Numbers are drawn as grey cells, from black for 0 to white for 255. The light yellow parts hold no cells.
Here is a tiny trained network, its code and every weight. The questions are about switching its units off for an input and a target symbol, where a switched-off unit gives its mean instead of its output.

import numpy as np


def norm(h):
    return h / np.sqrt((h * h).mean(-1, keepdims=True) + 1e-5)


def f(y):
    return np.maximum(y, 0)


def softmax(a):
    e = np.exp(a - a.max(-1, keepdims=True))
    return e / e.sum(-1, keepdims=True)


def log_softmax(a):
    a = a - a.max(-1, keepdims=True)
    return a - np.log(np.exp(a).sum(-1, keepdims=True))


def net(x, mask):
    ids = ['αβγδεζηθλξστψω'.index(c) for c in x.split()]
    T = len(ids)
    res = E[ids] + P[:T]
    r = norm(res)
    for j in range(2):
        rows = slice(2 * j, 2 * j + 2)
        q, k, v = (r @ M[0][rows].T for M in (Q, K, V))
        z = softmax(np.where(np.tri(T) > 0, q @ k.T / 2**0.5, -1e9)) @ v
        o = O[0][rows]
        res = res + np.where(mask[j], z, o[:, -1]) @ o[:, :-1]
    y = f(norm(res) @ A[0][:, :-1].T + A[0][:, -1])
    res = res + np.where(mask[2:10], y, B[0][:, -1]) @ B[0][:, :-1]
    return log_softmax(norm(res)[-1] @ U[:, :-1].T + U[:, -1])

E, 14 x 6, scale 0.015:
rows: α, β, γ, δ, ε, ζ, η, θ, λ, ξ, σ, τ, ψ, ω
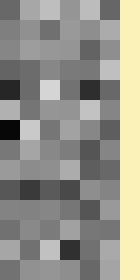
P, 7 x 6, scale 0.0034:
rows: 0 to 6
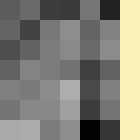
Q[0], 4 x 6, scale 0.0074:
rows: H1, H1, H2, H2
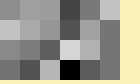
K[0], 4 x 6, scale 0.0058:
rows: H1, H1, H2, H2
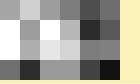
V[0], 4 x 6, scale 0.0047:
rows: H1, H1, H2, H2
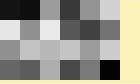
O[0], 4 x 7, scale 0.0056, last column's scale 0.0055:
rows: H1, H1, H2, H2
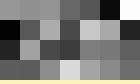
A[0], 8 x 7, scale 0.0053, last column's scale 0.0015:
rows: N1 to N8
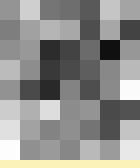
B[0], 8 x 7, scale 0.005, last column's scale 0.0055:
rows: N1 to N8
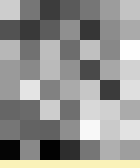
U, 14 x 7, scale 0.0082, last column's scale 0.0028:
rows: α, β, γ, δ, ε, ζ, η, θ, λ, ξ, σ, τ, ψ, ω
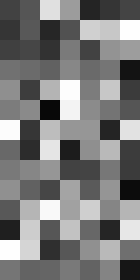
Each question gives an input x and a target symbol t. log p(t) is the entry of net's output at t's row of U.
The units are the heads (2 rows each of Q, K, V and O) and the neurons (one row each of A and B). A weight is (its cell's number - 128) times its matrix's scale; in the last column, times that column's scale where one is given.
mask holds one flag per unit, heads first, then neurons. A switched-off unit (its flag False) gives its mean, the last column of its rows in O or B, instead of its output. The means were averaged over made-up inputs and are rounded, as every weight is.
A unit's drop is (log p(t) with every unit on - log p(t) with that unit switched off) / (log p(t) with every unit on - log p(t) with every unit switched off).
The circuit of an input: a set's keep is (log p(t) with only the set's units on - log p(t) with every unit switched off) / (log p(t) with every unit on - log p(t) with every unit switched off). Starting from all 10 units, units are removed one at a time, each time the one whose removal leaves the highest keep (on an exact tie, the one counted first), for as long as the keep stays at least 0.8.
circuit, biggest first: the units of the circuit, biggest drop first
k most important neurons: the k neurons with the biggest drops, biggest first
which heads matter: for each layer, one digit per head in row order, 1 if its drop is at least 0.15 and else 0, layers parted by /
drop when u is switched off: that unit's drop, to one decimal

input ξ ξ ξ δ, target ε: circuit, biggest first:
H2
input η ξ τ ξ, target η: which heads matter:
00
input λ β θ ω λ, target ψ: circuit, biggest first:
H2, H1
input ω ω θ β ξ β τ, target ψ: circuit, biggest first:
H2, N3
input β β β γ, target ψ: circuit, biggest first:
H2, H1
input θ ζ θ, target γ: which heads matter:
10
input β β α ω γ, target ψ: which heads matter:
01
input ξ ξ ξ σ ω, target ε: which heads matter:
11
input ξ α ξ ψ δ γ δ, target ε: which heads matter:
11
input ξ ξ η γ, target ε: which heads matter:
01
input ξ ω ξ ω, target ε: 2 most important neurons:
N6, N7
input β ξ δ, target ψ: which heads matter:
10
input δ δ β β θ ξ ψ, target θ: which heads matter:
10
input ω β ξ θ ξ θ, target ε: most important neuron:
N6
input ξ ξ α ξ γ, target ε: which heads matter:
01
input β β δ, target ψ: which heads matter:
11
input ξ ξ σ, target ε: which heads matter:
01
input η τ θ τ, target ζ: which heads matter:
10
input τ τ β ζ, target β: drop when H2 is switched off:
0.0
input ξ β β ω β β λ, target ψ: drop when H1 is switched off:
0.2
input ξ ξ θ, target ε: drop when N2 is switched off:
0.1
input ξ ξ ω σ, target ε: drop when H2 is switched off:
0.9
